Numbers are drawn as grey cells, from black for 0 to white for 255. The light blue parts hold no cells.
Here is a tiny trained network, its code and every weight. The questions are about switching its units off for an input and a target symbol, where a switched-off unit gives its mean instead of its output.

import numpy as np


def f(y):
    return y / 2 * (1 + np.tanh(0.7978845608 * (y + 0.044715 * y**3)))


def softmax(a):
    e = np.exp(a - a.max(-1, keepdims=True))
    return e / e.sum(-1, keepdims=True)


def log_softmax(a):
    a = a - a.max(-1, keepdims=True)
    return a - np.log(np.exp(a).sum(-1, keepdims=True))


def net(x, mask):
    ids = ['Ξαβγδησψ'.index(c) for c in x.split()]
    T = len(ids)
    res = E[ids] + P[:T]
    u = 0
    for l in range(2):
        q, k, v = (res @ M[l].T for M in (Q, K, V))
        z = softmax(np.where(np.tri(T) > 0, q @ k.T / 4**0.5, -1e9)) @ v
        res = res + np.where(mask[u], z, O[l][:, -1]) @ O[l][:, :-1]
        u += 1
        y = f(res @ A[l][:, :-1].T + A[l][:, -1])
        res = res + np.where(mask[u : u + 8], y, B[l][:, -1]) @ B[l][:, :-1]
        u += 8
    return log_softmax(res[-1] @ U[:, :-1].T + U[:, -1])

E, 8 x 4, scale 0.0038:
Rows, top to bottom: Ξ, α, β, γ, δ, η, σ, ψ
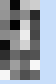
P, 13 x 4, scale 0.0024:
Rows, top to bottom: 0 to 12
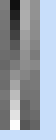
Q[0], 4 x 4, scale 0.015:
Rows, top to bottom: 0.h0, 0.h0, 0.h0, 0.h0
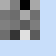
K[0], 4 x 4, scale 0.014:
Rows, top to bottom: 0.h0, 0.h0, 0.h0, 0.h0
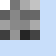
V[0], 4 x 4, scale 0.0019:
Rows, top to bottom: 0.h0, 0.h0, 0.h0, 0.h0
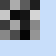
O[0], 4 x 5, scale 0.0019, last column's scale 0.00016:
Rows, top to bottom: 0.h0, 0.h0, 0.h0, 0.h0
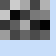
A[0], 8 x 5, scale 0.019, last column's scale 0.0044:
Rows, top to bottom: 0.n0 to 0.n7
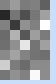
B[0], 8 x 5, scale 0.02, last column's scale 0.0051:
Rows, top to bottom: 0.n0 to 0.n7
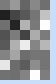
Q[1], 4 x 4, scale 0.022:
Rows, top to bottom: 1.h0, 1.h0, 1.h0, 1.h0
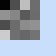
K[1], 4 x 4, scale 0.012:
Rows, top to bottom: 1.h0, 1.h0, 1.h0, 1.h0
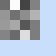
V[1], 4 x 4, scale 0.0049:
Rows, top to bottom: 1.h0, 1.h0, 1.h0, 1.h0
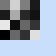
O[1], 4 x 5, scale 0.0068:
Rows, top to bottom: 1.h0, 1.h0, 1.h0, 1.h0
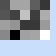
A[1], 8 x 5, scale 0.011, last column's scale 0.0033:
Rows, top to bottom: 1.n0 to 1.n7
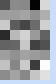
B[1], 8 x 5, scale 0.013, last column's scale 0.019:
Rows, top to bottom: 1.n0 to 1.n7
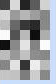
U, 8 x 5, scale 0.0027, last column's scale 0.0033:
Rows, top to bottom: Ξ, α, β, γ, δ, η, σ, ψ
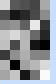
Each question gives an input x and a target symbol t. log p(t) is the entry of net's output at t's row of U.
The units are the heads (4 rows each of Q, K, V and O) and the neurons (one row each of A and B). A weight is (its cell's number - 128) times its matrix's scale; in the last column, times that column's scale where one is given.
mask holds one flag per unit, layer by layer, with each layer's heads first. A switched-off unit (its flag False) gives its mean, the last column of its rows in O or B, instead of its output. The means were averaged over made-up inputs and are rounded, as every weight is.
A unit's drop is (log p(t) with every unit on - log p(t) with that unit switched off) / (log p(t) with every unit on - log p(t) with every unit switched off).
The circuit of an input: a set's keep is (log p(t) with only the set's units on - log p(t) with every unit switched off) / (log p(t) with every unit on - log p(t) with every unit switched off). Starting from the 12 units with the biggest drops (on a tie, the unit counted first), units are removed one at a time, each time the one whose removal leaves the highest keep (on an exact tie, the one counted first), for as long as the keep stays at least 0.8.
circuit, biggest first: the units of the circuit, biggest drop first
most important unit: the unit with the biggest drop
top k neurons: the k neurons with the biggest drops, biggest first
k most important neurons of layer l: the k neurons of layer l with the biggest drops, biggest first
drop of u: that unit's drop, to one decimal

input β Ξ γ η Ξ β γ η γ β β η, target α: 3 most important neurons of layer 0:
0.n4, 0.n1, 0.n3
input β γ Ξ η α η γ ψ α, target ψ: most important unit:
1.h0
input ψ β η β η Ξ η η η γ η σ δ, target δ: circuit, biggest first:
1.n3, 0.n4
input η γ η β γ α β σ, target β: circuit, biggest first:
0.n7, 1.n7, 1.h0, 0.n2
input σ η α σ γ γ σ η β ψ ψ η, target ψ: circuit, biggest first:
1.h0, 1.n4, 0.n1, 0.n6
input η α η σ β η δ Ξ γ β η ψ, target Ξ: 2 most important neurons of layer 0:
0.n4, 0.n6
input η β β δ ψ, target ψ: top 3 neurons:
0.n1, 1.n3, 1.n4
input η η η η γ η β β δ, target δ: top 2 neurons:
1.n3, 0.n2
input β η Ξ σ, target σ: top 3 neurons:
1.n0, 1.n6, 0.n7
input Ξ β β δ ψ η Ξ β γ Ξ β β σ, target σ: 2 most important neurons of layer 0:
0.n3, 0.n7
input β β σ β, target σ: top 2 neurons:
0.n7, 1.n0
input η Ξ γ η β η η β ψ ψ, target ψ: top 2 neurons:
0.n1, 1.n3
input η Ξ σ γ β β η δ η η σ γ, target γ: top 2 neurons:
0.n1, 0.n4
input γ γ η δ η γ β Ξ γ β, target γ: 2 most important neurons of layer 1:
1.n3, 1.n6
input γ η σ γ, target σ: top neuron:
0.n2
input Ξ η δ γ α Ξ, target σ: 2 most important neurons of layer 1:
1.n0, 1.n4
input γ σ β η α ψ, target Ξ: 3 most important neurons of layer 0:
0.n6, 0.n4, 0.n2
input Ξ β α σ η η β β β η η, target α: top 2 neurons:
0.n4, 1.n6
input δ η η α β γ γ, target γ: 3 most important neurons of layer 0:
0.n4, 0.n1, 0.n2
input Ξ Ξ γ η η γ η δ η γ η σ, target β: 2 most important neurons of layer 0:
0.n7, 0.n3
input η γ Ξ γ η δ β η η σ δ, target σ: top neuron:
0.n7
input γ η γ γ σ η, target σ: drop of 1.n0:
0.7
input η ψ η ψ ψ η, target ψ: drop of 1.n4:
0.4
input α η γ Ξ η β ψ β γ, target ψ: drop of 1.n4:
0.3
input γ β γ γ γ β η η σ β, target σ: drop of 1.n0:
0.5
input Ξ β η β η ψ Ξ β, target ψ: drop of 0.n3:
0.1
